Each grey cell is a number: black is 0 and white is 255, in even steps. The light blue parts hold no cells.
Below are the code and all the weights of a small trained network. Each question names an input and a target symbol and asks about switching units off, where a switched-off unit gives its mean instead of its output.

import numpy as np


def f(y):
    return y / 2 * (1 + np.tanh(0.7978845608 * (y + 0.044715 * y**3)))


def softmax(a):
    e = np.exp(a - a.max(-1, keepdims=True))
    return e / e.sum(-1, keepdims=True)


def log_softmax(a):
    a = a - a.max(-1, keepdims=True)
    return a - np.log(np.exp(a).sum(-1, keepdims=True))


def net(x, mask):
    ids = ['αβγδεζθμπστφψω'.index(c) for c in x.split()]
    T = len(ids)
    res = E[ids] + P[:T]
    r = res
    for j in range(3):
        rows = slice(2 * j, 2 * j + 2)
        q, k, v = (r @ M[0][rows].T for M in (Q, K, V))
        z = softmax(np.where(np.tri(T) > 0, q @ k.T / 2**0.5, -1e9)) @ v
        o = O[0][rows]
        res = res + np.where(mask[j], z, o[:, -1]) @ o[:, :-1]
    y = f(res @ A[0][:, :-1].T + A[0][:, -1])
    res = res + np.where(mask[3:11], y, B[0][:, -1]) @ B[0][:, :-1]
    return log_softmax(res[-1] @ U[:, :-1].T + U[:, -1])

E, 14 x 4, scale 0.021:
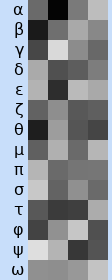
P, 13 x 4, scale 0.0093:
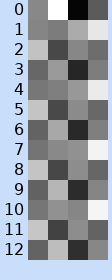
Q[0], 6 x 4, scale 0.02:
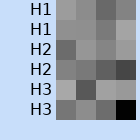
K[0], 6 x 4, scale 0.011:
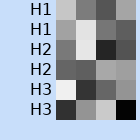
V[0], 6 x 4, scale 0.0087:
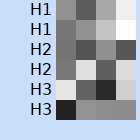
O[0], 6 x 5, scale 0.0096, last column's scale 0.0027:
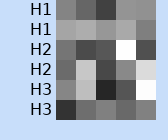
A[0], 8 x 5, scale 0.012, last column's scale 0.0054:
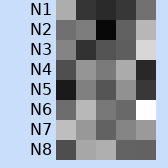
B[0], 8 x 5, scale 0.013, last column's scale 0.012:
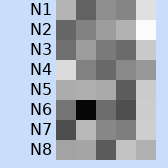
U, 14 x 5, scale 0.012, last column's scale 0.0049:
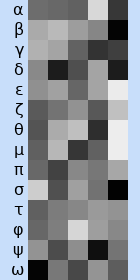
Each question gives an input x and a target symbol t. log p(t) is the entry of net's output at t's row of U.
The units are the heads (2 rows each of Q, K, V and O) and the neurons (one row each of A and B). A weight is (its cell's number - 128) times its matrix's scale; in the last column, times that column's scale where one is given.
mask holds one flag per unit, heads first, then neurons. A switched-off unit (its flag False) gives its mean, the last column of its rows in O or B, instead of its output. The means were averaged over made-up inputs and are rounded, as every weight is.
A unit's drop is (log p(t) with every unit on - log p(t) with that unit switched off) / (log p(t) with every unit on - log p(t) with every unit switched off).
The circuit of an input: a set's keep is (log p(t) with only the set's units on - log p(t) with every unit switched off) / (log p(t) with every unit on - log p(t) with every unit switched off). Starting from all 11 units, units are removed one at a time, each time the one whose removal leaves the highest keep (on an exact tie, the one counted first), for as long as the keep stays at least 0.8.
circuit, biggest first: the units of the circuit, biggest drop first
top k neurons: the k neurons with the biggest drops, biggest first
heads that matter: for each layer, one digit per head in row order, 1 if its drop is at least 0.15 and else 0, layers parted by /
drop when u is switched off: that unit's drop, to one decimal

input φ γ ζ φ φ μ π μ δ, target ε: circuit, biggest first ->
(H3; N2)
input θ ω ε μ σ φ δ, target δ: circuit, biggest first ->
(H2)
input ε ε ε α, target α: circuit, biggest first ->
(N6; H1)
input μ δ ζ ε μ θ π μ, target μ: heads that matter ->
010
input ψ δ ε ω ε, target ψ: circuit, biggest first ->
(H1; N2)
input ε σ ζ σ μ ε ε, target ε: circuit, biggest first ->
(H3; N6)
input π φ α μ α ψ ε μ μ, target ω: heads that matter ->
001
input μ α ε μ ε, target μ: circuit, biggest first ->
(H2; H3)
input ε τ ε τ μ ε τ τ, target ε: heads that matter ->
100
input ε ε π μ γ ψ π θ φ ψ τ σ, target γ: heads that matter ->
001
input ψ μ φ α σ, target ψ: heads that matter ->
100
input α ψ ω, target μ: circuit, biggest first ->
(H3; N7)
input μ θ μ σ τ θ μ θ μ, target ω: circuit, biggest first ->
(N6; N2; H3; H2)
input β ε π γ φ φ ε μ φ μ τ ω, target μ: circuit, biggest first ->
(H3; N1; H2)
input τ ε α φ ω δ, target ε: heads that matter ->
101
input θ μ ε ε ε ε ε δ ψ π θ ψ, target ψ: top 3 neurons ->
(N2; N8; N3)
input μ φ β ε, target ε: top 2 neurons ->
(N6; N5)
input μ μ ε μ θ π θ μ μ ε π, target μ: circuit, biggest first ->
(N7; H3)
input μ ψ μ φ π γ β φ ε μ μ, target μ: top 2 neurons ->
(N1; N5)
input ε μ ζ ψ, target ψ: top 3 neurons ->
(N6; N1; N8)
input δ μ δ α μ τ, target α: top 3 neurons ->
(N2; N1; N6)
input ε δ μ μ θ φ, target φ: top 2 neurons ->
(N6; N8)
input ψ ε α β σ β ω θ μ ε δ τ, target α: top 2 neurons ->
(N2; N6)
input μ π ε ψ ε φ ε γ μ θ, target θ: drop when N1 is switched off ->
0.4
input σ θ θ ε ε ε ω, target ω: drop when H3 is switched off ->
0.4
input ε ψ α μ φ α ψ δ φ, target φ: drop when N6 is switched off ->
0.4
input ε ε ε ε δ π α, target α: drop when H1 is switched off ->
0.4
